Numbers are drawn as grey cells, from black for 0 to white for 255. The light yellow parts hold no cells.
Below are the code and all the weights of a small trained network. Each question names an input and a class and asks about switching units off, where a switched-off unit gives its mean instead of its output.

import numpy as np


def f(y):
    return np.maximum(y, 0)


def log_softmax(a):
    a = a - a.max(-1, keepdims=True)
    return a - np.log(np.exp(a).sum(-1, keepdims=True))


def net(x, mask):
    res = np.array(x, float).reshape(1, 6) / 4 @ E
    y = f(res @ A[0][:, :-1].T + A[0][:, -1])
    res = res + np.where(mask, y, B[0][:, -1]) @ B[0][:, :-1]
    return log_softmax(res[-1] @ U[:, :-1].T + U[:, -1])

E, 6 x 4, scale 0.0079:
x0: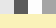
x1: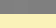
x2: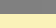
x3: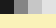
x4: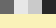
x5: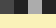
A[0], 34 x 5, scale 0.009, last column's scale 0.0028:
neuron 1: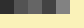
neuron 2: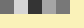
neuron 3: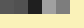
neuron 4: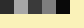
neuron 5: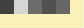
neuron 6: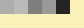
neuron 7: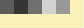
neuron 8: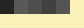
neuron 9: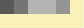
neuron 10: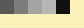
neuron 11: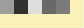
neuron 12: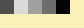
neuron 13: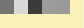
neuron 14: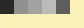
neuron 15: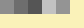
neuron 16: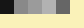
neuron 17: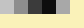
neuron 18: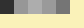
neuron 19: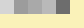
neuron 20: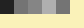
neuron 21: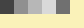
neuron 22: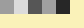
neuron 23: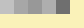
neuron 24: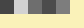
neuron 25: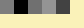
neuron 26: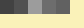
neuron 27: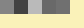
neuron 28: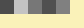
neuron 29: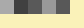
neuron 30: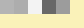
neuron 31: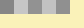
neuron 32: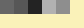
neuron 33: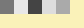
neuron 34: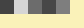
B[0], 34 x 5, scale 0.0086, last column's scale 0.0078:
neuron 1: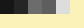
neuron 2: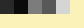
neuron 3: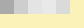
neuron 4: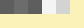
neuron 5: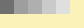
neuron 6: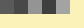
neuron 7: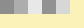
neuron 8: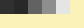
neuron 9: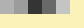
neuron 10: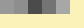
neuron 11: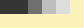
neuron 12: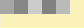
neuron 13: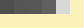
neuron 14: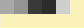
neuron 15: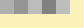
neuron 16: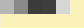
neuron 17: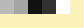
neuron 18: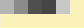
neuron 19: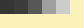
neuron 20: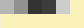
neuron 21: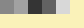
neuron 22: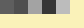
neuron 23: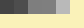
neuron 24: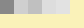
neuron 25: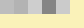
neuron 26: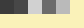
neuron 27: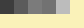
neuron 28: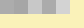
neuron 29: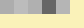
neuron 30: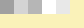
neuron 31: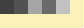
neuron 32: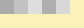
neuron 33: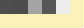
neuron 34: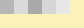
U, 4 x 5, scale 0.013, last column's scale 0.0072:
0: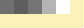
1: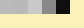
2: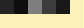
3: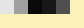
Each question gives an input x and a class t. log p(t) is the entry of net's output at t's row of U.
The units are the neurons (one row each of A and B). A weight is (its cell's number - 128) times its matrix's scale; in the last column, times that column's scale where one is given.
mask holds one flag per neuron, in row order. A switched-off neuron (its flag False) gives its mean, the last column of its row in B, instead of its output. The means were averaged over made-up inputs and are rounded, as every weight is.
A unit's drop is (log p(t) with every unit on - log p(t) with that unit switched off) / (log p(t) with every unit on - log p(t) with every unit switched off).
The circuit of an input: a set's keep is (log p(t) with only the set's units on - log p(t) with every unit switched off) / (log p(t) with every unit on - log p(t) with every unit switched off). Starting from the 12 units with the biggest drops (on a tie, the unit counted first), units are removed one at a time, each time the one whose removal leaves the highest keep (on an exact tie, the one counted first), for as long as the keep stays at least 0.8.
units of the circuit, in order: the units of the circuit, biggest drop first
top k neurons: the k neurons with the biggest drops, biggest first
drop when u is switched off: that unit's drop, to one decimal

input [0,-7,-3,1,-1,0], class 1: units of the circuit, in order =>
neuron 8
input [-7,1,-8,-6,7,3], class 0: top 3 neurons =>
neuron 8; neuron 1; neuron 4
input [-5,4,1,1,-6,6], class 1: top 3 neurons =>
neuron 3; neuron 32; neuron 25
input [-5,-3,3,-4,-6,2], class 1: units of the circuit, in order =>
neuron 3; neuron 32
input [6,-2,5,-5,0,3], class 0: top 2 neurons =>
neuron 11; neuron 30
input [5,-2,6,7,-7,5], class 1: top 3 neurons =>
neuron 7; neuron 25; neuron 17
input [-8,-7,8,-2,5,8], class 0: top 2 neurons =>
neuron 34; neuron 24
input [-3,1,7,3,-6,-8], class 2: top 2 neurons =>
neuron 2; neuron 33
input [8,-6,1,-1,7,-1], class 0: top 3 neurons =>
neuron 30; neuron 19; neuron 11
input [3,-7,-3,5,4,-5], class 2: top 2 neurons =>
neuron 31; neuron 17
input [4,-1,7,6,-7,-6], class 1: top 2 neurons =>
neuron 7; neuron 15
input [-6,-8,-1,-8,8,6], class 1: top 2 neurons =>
neuron 24; neuron 34
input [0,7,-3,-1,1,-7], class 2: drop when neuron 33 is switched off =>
0.0
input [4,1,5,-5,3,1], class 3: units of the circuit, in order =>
neuron 17
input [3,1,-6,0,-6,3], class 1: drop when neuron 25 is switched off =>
0.1
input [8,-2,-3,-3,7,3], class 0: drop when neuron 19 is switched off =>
0.1
